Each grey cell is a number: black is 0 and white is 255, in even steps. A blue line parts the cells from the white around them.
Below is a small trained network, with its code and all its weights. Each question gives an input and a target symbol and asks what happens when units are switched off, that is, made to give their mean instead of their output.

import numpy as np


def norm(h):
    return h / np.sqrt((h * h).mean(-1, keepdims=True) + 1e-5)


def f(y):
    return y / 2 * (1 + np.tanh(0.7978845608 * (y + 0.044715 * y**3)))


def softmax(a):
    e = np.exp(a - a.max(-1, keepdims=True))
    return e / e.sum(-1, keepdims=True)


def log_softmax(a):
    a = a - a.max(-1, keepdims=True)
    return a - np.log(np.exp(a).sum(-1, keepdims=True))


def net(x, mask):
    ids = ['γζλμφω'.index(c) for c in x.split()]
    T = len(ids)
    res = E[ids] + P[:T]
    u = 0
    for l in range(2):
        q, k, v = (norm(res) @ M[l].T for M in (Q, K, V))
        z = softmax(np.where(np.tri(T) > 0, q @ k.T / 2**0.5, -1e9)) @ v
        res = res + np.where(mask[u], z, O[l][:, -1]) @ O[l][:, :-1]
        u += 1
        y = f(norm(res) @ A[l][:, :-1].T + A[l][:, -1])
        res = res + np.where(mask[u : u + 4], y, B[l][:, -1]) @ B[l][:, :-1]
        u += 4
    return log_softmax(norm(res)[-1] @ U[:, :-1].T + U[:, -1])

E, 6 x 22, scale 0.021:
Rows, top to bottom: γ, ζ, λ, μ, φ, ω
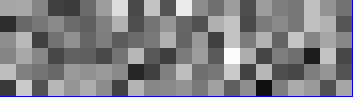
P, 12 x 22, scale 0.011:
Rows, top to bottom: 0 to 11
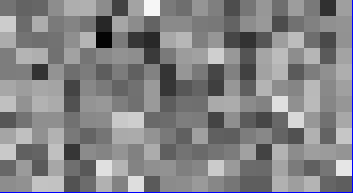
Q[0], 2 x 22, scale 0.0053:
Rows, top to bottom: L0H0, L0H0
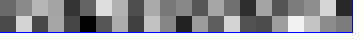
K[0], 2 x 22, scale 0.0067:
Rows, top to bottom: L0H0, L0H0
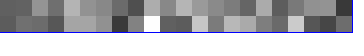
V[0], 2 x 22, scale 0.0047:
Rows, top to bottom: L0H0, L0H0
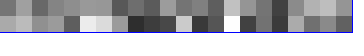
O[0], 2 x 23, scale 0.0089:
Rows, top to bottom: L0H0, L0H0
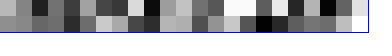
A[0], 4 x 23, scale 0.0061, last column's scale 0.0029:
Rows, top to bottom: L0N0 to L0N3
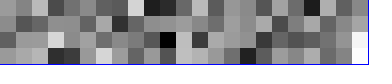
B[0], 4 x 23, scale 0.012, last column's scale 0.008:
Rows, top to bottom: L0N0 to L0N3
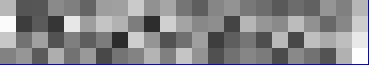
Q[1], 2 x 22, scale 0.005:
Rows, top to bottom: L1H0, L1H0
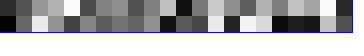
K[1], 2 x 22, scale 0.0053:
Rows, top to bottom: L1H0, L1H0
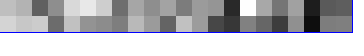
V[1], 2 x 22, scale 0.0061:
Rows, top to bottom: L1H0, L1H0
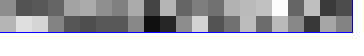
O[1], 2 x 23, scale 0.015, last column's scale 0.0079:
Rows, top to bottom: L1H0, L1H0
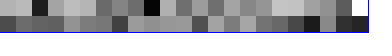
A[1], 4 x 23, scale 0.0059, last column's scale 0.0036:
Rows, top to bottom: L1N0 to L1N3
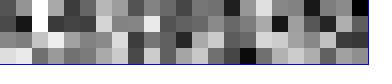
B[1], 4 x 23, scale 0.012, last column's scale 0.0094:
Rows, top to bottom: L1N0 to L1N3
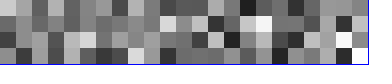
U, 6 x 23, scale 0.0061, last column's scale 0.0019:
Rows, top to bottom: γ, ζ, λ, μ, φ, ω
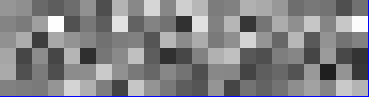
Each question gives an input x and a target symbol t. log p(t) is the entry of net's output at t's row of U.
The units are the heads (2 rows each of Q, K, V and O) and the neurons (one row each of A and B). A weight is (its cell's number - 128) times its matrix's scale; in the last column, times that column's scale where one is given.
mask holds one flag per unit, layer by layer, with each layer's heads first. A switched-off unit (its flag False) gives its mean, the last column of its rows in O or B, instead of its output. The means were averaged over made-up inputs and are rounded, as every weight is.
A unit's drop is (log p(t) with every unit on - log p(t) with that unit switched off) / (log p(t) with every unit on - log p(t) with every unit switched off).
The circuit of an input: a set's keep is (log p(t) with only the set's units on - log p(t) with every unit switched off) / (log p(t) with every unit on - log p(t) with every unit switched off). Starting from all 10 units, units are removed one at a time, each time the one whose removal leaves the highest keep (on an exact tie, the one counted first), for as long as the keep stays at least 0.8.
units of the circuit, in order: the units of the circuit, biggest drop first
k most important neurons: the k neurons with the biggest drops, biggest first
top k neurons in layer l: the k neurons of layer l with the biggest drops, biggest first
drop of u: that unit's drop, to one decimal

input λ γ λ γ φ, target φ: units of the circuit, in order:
[L1H0 L0H0]
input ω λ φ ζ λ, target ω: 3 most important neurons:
[L1N2 L0N2 L0N1]
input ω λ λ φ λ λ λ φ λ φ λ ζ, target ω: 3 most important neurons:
[L1N2 L1N1 L0N2]
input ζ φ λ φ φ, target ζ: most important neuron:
[L0N2]
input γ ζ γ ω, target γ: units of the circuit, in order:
[L1H0 L0H0 L1N1]
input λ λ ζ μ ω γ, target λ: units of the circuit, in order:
[L0H0 L1H0]
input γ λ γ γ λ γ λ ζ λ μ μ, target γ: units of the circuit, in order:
[L0H0 L1H0 L1N1]
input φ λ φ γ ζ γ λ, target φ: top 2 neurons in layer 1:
[L1N1 L1N3]
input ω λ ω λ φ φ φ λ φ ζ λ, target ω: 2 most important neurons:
[L1N2 L0N1]
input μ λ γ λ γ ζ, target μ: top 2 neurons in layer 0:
[L0N1 L0N0]
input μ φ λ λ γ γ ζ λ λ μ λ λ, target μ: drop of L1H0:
0.3
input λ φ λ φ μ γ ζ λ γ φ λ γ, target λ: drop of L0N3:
0.1
